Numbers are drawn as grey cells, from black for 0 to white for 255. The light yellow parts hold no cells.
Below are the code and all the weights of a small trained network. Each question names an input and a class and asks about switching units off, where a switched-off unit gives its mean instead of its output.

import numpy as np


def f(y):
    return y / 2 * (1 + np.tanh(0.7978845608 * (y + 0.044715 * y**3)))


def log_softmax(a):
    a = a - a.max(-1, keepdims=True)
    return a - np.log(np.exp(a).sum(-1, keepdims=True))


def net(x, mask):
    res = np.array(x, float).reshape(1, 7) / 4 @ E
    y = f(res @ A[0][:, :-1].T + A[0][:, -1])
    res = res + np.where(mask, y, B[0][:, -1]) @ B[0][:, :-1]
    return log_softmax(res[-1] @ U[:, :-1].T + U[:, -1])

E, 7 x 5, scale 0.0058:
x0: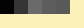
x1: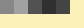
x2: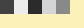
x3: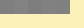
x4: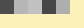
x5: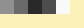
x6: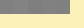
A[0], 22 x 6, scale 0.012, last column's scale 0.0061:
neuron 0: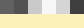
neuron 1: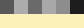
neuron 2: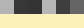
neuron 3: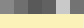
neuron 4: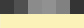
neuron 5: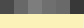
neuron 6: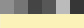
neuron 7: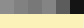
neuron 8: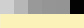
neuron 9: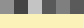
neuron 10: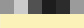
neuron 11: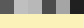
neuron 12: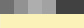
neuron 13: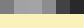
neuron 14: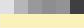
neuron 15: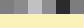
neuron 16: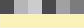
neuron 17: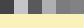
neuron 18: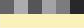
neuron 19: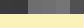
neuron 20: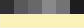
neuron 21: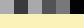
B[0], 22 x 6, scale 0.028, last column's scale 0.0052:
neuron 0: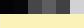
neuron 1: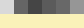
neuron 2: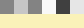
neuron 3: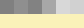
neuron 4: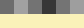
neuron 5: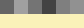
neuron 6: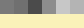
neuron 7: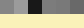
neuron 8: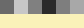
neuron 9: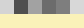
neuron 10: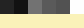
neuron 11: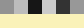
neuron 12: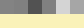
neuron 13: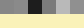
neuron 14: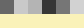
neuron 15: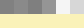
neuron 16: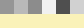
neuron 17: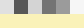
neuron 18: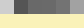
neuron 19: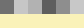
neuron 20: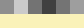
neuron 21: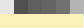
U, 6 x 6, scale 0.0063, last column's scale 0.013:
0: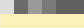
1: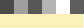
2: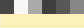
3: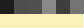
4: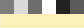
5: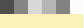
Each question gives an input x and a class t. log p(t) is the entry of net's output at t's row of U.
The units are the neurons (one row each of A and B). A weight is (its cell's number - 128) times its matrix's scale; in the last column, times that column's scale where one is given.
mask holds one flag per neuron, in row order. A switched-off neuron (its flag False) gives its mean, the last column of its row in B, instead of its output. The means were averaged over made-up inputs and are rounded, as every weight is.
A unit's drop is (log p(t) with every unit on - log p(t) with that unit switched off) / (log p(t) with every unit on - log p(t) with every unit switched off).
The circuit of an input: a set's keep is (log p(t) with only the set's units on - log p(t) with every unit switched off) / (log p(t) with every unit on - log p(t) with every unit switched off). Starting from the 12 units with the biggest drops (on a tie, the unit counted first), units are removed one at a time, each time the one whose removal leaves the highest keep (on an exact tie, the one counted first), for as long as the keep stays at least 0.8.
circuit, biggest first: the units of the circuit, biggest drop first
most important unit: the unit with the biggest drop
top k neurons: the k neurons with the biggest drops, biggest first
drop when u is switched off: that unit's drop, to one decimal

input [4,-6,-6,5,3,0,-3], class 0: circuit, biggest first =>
(neuron 9)
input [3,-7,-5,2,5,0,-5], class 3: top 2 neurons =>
(neuron 0; neuron 17)
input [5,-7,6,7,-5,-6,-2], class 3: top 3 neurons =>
(neuron 0; neuron 9; neuron 3)
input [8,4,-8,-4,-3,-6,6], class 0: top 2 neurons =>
(neuron 9; neuron 21)
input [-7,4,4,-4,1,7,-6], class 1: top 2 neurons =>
(neuron 6; neuron 3)
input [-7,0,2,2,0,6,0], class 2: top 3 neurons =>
(neuron 14; neuron 8; neuron 15)
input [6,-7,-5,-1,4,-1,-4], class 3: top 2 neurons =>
(neuron 0; neuron 17)
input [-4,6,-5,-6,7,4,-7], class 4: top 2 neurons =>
(neuron 16; neuron 11)
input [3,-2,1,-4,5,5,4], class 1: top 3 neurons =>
(neuron 2; neuron 3; neuron 6)
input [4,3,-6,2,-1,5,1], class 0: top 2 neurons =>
(neuron 21; neuron 9)
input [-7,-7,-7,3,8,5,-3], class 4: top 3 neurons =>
(neuron 16; neuron 11; neuron 10)
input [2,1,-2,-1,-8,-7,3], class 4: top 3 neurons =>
(neuron 2; neuron 3; neuron 6)
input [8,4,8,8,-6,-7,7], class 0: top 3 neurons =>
(neuron 17; neuron 18; neuron 1)
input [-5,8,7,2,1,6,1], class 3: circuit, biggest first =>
(neuron 10)
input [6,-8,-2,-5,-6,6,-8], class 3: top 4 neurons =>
(neuron 0; neuron 17; neuron 15; neuron 14)
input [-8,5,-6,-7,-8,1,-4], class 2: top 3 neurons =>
(neuron 14; neuron 8; neuron 16)
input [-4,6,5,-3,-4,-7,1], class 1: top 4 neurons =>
(neuron 15; neuron 13; neuron 12; neuron 0)
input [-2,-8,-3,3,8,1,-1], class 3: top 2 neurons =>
(neuron 0; neuron 2)
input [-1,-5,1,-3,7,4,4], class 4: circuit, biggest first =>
(neuron 16; neuron 11)
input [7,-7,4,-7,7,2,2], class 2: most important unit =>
neuron 20
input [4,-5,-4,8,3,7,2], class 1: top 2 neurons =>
(neuron 3; neuron 6)
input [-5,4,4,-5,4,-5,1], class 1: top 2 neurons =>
(neuron 13; neuron 15)
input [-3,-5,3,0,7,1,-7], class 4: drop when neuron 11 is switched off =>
0.3
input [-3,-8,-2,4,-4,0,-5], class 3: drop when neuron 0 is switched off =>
0.8
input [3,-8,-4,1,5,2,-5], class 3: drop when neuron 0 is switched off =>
1.3
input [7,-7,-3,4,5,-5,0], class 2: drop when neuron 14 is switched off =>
-0.1
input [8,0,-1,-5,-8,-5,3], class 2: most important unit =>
neuron 19
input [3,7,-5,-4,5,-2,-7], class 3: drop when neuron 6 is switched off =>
0.0
